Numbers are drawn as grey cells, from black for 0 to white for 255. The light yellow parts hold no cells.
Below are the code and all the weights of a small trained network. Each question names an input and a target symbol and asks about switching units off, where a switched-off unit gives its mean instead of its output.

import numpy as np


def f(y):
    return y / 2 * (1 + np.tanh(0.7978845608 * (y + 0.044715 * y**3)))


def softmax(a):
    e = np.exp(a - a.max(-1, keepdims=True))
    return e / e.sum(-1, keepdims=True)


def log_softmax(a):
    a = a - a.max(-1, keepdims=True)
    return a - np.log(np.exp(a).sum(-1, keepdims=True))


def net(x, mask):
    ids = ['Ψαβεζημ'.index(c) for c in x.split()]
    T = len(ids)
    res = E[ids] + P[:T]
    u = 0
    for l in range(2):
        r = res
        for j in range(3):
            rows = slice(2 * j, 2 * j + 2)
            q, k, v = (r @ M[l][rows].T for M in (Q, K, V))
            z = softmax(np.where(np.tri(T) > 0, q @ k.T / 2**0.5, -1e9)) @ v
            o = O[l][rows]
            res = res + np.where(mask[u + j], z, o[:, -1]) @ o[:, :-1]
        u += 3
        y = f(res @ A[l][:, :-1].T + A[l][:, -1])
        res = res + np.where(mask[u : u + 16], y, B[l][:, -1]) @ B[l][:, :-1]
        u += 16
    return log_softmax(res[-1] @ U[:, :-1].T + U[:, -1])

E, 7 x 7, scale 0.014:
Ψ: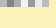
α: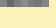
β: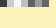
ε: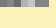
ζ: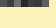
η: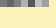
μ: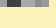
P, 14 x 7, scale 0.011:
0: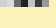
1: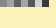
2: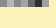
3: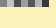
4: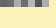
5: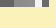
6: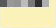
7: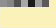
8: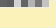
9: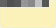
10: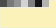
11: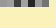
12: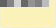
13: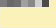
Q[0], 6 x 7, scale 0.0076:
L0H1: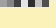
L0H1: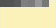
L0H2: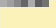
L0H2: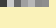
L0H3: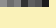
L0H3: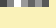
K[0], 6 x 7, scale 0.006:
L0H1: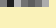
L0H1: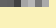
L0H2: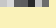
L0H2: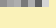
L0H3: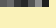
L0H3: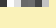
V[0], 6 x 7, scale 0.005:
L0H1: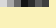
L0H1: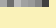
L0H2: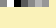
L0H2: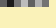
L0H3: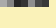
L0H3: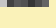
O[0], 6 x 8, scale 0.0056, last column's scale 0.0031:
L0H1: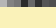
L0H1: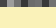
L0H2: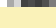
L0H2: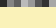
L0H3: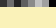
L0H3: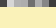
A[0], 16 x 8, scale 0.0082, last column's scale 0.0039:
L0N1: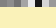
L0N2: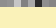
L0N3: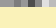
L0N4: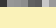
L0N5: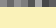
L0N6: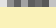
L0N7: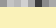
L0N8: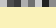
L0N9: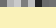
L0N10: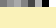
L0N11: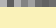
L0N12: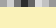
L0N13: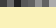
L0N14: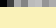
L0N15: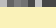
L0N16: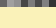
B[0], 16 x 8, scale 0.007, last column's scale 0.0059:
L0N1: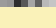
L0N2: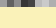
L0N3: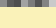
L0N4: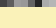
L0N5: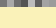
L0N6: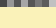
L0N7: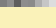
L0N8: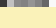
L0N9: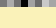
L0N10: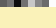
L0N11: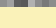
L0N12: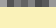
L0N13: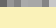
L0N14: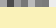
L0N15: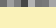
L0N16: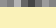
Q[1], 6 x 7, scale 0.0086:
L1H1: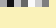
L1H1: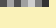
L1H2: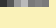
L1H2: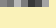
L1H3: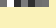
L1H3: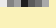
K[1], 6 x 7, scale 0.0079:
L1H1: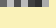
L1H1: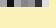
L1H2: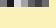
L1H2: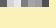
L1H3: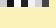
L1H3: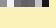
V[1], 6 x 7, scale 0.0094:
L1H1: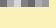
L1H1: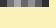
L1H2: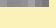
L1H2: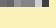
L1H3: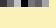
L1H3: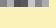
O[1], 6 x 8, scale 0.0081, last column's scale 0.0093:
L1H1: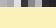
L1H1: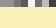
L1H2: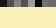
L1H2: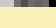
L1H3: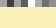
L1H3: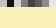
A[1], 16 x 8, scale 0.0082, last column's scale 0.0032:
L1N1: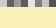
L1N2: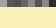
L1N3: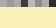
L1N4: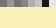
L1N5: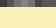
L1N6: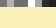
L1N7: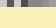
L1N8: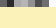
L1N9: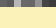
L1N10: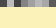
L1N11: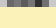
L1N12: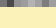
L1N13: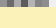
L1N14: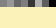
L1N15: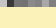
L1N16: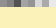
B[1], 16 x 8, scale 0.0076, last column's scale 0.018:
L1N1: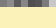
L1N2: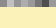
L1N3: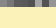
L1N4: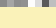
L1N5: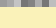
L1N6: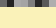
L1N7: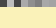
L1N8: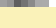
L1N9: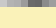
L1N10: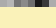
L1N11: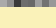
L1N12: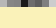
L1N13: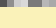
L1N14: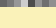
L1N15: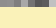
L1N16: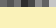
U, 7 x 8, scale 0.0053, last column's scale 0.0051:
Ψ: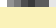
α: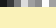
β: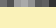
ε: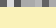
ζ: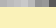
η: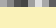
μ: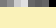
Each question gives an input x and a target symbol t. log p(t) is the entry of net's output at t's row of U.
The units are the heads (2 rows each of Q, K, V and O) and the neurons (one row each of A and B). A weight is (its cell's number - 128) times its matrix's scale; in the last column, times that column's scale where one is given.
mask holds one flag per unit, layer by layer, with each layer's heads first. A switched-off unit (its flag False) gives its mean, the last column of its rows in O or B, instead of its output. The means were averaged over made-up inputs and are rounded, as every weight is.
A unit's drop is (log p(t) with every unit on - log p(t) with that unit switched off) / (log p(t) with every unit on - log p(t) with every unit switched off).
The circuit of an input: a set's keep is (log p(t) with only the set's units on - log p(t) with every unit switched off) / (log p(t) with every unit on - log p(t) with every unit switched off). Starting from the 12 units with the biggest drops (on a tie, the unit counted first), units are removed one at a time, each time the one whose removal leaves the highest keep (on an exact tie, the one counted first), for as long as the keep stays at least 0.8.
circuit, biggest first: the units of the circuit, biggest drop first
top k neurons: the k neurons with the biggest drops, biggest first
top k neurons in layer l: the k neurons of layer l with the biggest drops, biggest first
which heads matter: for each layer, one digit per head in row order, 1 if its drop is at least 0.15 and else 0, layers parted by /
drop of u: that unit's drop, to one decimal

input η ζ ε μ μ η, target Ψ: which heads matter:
000 / 101
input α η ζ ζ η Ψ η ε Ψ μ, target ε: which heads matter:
000 / 001
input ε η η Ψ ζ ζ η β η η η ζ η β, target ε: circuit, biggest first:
[L1H3; L0N10; L1N4]
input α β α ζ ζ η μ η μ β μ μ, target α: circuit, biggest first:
[L0N1; L1H1; L1H2]
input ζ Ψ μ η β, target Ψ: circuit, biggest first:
[L0H3; L1H2; L0N2]
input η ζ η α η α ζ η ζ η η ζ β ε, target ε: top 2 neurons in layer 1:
[L1N4; L1N10]
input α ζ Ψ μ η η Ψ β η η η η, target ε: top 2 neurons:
[L0N10; L0N8]
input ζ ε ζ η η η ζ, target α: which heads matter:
001 / 000
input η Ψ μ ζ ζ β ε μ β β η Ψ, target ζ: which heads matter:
001 / 101
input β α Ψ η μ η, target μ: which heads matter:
000 / 101
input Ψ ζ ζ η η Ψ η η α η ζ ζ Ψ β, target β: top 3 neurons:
[L1N6; L0N4; L0N10]
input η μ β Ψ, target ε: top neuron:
[L0N12]
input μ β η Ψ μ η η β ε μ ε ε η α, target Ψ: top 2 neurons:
[L0N1; L0N9]
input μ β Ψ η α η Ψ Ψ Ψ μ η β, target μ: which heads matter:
001 / 101
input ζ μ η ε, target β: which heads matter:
000 / 001
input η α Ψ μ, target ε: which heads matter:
010 / 000
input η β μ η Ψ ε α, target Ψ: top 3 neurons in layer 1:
[L1N11; L1N13; L1N4]
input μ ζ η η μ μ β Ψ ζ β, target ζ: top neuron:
[L0N4]
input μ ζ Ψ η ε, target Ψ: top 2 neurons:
[L0N2; L0N8]
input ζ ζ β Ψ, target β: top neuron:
[L1N6]
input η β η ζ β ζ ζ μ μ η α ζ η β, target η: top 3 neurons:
[L0N1; L0N10; L1N12]
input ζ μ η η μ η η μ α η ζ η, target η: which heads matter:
000 / 001
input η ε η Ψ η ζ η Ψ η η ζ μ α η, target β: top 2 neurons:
[L1N6; L0N4]
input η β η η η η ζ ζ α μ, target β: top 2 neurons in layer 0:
[L0N4; L0N8]
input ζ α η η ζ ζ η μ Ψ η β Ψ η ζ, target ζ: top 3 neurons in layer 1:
[L1N9; L1N4; L1N13]
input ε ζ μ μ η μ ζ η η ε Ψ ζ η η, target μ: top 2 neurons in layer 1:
[L1N14; L1N9]
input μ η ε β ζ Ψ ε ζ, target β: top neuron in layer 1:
[L1N6]
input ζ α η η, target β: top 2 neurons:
[L1N6; L0N10]
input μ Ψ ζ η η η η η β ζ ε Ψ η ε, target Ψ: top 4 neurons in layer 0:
[L0N1; L0N9; L0N7; L0N2]
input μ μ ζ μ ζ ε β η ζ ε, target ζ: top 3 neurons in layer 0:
[L0N7; L0N9; L0N2]
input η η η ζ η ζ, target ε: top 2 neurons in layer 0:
[L0N10; L0N13]
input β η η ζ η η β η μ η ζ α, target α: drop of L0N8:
0.1
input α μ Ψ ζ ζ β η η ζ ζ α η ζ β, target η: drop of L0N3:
0.0
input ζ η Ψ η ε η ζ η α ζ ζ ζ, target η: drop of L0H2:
0.1
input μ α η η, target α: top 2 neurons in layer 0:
[L0N1; L0N12]
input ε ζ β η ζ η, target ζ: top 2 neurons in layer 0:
[L0N7; L0N9]
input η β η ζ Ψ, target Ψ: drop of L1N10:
-0.1
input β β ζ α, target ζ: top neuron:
[L1N4]
